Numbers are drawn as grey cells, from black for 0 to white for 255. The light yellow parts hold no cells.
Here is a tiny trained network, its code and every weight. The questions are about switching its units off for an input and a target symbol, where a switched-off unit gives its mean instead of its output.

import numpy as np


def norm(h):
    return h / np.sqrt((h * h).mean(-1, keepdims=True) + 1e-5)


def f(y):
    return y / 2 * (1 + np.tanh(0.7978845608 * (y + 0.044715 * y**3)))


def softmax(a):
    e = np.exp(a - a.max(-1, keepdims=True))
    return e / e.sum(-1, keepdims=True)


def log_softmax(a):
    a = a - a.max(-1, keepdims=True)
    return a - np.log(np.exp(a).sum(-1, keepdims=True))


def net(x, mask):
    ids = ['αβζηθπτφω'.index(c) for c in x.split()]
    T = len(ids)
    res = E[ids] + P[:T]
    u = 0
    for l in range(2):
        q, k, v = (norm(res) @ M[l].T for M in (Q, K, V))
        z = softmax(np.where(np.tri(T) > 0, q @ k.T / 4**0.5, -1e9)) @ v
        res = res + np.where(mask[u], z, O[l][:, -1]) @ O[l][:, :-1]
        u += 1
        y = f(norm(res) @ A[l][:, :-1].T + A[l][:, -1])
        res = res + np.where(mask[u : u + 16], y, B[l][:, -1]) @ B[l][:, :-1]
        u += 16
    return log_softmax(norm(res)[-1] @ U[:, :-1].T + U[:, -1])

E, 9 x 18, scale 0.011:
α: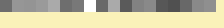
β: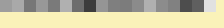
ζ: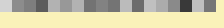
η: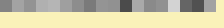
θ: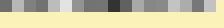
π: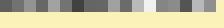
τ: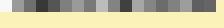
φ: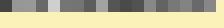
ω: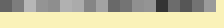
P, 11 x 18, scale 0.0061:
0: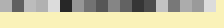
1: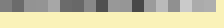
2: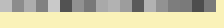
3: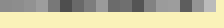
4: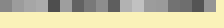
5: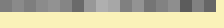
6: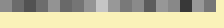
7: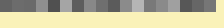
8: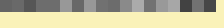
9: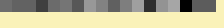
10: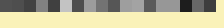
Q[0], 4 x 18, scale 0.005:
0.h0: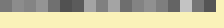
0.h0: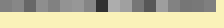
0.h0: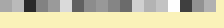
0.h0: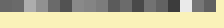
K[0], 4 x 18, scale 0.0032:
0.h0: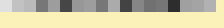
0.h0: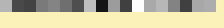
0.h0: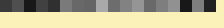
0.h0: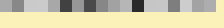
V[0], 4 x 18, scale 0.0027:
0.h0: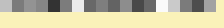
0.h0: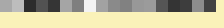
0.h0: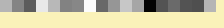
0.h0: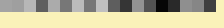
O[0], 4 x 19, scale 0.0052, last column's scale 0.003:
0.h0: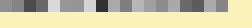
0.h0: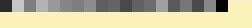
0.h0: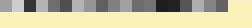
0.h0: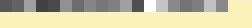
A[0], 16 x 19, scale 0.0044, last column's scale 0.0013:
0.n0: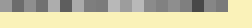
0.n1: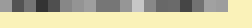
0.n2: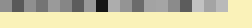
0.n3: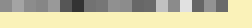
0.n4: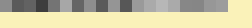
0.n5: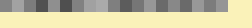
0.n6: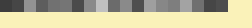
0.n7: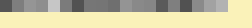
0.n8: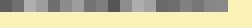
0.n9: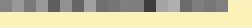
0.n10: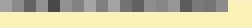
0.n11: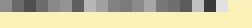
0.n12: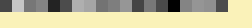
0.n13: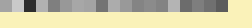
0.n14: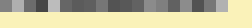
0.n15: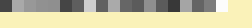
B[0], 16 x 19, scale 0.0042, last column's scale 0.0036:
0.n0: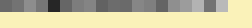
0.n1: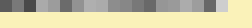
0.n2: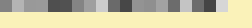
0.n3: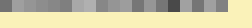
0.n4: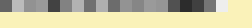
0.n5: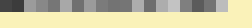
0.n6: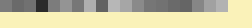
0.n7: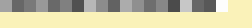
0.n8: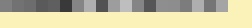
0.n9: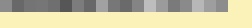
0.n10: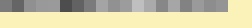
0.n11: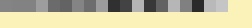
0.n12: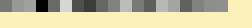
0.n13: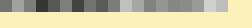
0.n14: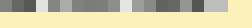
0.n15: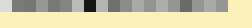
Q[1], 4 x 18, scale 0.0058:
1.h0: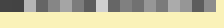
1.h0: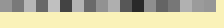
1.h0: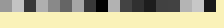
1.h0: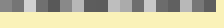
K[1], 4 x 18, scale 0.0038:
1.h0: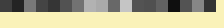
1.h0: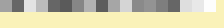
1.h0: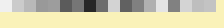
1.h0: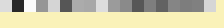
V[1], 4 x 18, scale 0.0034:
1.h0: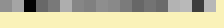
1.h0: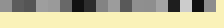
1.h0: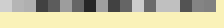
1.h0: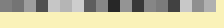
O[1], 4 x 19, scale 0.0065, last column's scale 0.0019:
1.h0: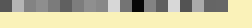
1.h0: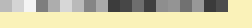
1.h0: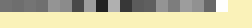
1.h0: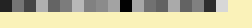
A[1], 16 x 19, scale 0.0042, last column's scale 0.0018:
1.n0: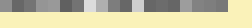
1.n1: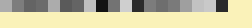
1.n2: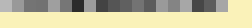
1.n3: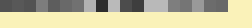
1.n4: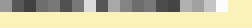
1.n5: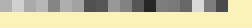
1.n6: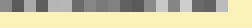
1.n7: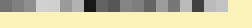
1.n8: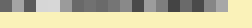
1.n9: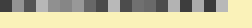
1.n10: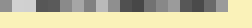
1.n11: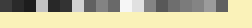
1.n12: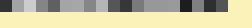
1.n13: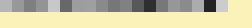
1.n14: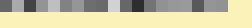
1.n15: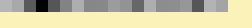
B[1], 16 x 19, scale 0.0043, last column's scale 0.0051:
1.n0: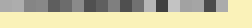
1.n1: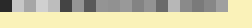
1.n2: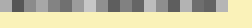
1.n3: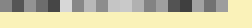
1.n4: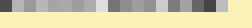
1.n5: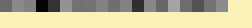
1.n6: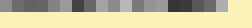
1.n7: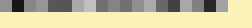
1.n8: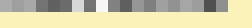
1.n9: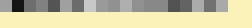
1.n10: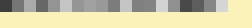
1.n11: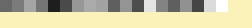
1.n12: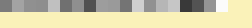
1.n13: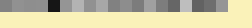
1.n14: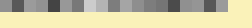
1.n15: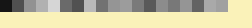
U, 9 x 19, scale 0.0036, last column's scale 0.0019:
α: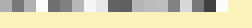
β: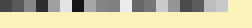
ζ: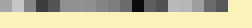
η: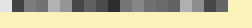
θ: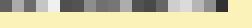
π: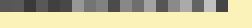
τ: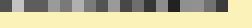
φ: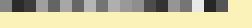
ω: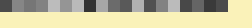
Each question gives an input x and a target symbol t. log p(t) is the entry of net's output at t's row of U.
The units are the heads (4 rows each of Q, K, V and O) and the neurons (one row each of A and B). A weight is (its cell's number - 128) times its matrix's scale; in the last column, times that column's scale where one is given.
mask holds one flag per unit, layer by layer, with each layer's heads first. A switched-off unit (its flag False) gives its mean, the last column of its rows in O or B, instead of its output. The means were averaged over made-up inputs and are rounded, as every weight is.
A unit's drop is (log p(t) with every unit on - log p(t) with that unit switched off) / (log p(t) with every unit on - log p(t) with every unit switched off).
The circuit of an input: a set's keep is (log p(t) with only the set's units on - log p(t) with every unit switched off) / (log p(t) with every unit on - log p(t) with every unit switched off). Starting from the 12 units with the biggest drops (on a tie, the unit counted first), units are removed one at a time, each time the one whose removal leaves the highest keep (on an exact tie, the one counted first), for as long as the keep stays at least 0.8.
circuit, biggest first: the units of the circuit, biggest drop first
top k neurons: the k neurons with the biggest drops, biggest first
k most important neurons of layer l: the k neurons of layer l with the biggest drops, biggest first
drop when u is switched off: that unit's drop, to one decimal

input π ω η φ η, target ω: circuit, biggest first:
[1.h0, 0.n14, 1.n12, 1.n11]
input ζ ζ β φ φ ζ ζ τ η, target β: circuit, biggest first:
[1.h0, 0.n4]
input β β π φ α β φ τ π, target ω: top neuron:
[1.n12]
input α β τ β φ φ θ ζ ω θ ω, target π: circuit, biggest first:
[1.h0, 1.n11, 1.n10]
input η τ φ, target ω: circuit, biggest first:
[1.h0, 1.n12]
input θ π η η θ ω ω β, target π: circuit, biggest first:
[1.h0, 1.n11, 1.n10]
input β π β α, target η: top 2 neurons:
[0.n15, 0.n12]
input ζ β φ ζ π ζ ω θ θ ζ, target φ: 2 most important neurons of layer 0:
[0.n4, 0.n1]
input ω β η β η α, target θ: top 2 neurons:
[1.n1, 0.n12]
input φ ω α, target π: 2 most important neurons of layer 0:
[0.n15, 0.n12]
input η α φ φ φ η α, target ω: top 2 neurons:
[0.n15, 0.n12]
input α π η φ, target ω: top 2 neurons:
[1.n12, 1.n11]
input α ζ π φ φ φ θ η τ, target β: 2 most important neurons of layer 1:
[1.n10, 1.n15]
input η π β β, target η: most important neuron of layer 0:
[0.n4]
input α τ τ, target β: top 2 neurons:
[0.n15, 1.n10]
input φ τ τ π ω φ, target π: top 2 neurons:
[0.n8, 1.n11]
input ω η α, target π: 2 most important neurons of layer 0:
[0.n15, 0.n12]
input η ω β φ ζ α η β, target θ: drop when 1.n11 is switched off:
0.1
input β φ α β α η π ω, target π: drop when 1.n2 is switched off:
0.0
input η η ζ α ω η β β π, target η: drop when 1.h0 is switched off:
0.8
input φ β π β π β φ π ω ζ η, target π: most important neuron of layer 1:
[1.n11]
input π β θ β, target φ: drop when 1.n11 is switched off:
0.1
